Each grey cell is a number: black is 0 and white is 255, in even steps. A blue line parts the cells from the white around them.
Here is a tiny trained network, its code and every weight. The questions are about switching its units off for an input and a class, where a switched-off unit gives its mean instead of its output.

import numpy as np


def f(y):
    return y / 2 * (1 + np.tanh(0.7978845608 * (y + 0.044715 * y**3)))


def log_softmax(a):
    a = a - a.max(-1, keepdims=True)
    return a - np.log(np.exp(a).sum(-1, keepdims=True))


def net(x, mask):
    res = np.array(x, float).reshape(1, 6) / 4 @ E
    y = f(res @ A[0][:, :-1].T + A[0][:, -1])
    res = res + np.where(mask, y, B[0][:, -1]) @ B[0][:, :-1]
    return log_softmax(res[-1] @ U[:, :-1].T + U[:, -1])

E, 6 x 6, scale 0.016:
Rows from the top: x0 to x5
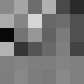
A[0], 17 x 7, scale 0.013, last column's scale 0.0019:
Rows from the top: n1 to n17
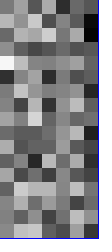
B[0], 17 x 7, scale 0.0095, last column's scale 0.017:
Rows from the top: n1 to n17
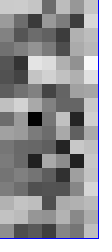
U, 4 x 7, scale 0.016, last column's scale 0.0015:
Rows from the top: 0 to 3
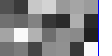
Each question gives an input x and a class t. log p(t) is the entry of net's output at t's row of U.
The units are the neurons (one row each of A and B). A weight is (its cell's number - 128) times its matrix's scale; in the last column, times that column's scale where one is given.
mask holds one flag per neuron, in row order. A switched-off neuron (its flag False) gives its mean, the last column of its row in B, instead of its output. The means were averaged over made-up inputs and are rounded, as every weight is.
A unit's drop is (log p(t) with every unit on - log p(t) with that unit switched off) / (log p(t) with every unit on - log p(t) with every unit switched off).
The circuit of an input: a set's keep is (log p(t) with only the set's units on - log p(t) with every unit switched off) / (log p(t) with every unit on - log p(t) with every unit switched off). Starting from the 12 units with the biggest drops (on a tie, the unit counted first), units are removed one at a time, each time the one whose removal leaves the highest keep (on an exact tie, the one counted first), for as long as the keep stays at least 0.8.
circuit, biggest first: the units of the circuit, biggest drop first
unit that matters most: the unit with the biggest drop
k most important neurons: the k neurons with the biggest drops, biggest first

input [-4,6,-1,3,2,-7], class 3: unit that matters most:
n9
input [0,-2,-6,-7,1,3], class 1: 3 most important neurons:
(n14; n6; n3)
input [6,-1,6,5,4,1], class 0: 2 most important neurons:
(n6; n8)
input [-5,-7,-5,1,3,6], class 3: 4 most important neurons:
(n12; n6; n10; n1)
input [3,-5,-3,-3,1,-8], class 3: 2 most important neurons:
(n12; n6)
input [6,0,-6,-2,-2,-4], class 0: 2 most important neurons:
(n5; n8)
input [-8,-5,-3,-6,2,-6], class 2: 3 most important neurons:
(n16; n8; n10)
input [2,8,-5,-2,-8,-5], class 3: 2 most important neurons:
(n9; n2)
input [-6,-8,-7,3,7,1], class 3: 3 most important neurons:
(n12; n6; n10)
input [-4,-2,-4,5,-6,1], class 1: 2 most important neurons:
(n6; n11)
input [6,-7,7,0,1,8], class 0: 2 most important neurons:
(n6; n9)
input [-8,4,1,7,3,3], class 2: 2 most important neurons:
(n8; n16)
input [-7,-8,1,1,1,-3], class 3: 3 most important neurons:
(n12; n1; n15)
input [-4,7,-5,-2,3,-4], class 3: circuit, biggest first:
(n9)
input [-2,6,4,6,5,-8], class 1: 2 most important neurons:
(n13; n11)
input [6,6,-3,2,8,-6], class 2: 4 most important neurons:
(n15; n1; n12; n14)
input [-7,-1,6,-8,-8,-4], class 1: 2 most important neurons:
(n14; n5)
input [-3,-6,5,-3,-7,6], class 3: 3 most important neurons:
(n5; n12; n10)
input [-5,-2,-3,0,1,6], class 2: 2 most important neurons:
(n6; n8)
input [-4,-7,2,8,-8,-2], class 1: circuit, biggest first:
(n11)
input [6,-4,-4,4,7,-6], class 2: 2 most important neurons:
(n1; n6)
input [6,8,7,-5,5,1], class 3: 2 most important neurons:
(n9; n5)
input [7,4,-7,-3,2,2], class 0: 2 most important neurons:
(n5; n8)
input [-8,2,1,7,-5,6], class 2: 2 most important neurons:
(n8; n16)
